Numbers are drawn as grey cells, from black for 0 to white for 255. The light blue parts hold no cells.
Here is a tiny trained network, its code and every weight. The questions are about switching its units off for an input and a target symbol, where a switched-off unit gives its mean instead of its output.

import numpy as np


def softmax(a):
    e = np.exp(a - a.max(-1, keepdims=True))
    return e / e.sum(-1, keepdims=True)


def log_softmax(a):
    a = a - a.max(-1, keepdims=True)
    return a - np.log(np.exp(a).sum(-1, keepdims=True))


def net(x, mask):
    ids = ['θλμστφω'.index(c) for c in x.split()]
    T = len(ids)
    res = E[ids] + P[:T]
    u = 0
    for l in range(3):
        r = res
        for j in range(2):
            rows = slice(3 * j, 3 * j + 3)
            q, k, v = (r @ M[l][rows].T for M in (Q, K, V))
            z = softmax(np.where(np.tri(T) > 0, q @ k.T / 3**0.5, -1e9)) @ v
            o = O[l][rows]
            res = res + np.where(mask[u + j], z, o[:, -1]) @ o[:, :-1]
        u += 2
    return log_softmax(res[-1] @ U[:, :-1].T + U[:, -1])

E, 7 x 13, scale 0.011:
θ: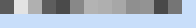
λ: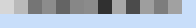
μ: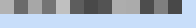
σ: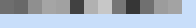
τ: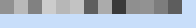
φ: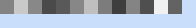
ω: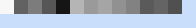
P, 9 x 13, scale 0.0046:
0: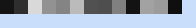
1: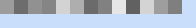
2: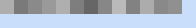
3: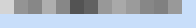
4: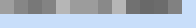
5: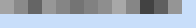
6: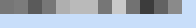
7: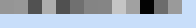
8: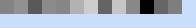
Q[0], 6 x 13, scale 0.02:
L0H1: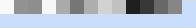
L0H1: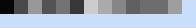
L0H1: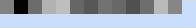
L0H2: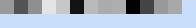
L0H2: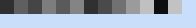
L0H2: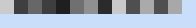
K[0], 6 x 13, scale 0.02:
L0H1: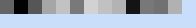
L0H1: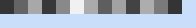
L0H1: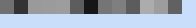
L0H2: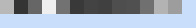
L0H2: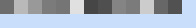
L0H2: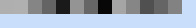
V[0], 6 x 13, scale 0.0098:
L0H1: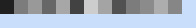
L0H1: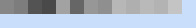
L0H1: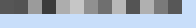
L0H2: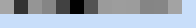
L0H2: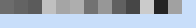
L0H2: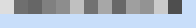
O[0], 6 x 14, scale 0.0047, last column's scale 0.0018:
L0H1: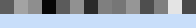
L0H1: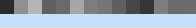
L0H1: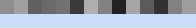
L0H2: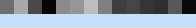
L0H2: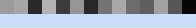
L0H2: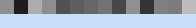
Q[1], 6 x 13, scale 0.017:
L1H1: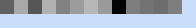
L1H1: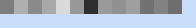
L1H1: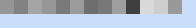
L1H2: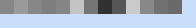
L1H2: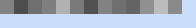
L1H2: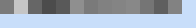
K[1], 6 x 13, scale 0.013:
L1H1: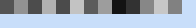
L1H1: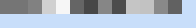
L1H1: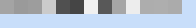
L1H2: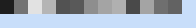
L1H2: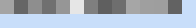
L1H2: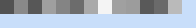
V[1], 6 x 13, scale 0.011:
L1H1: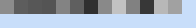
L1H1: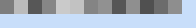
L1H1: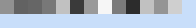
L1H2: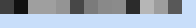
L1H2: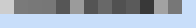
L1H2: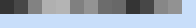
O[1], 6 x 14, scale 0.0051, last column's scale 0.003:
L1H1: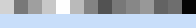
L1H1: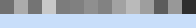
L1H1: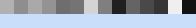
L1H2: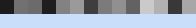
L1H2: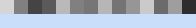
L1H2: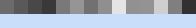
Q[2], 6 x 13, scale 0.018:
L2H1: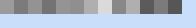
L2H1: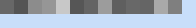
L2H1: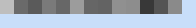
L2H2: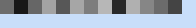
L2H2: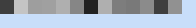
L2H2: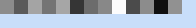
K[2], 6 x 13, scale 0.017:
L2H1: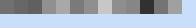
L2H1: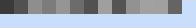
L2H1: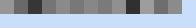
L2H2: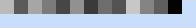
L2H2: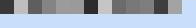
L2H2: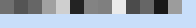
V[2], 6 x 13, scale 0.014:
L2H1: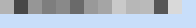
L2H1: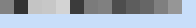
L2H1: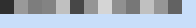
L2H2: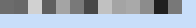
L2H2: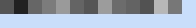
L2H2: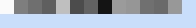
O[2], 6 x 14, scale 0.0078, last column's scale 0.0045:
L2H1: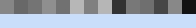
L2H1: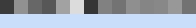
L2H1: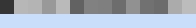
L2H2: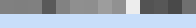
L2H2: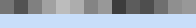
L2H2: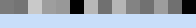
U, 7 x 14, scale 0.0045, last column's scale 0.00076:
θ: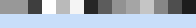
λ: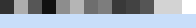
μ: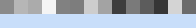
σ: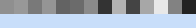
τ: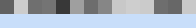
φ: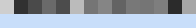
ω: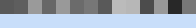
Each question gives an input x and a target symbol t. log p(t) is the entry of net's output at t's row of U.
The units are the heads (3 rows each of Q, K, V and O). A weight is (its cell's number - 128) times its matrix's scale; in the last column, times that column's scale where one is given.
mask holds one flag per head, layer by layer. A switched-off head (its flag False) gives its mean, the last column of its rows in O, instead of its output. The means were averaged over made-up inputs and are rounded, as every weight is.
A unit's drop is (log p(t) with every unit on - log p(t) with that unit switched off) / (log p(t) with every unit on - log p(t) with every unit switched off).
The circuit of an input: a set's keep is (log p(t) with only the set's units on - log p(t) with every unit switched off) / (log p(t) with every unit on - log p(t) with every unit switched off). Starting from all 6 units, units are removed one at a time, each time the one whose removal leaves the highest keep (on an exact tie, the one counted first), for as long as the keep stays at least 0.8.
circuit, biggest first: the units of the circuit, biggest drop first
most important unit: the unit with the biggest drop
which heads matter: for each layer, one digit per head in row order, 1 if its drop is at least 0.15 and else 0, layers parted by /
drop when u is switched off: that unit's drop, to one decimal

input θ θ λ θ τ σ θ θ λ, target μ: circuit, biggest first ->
(L0H1, L1H2, L0H2)
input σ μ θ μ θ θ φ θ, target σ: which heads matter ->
11 / 11 / 10
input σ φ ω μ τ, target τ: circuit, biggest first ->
(L0H1, L1H1, L2H2)
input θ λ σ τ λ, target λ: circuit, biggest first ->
(L0H1, L2H2)
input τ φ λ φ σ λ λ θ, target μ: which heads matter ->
01 / 01 / 10
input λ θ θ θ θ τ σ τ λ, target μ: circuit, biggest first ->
(L1H2, L0H2, L2H2)
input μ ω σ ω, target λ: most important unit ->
L0H2
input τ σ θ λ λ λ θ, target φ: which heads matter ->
11 / 01 / 11
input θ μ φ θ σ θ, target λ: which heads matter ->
01 / 01 / 01
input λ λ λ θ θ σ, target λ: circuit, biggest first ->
(L2H2, L0H1)
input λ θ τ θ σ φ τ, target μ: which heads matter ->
01 / 01 / 10
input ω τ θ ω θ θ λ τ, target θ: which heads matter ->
11 / 00 / 00
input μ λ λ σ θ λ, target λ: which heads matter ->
10 / 00 / 01
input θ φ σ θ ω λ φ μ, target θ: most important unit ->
L1H1
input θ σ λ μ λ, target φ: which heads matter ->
10 / 00 / 11
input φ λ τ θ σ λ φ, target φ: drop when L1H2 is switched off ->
0.3
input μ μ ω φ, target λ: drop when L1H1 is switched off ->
0.1
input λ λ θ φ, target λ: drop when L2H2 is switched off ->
0.2
